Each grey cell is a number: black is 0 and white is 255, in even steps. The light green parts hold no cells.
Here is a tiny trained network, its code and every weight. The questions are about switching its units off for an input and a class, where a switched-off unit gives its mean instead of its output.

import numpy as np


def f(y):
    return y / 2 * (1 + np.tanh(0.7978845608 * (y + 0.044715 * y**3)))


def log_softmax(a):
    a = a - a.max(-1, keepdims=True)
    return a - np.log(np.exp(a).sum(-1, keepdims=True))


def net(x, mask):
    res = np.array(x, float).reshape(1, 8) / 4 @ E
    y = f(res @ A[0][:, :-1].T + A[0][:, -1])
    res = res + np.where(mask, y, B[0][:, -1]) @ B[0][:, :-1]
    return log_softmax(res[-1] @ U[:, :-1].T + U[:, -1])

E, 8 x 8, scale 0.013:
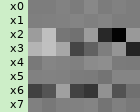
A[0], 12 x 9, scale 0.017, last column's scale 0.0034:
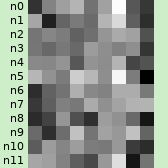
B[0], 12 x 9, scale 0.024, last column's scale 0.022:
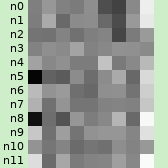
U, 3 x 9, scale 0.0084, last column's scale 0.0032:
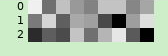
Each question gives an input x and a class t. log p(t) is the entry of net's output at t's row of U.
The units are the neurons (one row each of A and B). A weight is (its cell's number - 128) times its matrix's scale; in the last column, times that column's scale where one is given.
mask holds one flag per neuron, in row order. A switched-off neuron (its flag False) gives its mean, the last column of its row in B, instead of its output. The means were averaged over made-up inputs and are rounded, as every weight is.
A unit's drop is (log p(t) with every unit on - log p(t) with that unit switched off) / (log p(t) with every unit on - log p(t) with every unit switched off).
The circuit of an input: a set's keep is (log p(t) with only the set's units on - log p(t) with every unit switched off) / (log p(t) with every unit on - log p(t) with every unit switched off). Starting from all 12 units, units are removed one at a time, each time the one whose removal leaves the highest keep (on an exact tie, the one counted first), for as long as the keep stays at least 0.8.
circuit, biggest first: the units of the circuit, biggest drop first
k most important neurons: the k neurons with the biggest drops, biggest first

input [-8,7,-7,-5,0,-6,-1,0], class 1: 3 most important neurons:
[n0 n1 n11]
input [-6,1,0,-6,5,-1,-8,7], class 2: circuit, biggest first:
[n5]
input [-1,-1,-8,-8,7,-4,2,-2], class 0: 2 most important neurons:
[n9 n6]
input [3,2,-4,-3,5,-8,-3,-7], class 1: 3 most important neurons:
[n11 n0 n8]
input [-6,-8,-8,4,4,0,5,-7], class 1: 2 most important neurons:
[n0 n1]
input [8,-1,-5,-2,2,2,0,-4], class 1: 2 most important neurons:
[n0 n1]
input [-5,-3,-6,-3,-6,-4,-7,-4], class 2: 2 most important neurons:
[n5 n9]
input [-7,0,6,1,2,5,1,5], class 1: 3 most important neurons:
[n11 n8 n5]
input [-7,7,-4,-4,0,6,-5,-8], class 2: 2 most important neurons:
[n5 n11]
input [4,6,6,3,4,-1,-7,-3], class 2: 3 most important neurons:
[n0 n1 n11]
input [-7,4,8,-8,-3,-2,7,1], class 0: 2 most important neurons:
[n0 n1]
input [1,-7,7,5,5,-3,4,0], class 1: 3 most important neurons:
[n11 n8 n9]
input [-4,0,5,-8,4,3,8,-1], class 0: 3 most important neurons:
[n5 n9 n7]
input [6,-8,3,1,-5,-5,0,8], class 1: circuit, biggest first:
[n11]
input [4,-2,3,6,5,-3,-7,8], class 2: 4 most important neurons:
[n5 n9 n6 n7]
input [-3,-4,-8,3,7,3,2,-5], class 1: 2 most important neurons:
[n0 n1]
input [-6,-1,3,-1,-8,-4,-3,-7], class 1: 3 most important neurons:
[n8 n11 n5]
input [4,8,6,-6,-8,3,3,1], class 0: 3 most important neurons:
[n0 n1 n8]
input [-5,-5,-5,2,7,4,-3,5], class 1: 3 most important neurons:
[n0 n1 n8]
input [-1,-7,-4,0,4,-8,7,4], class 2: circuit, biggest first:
[n8]
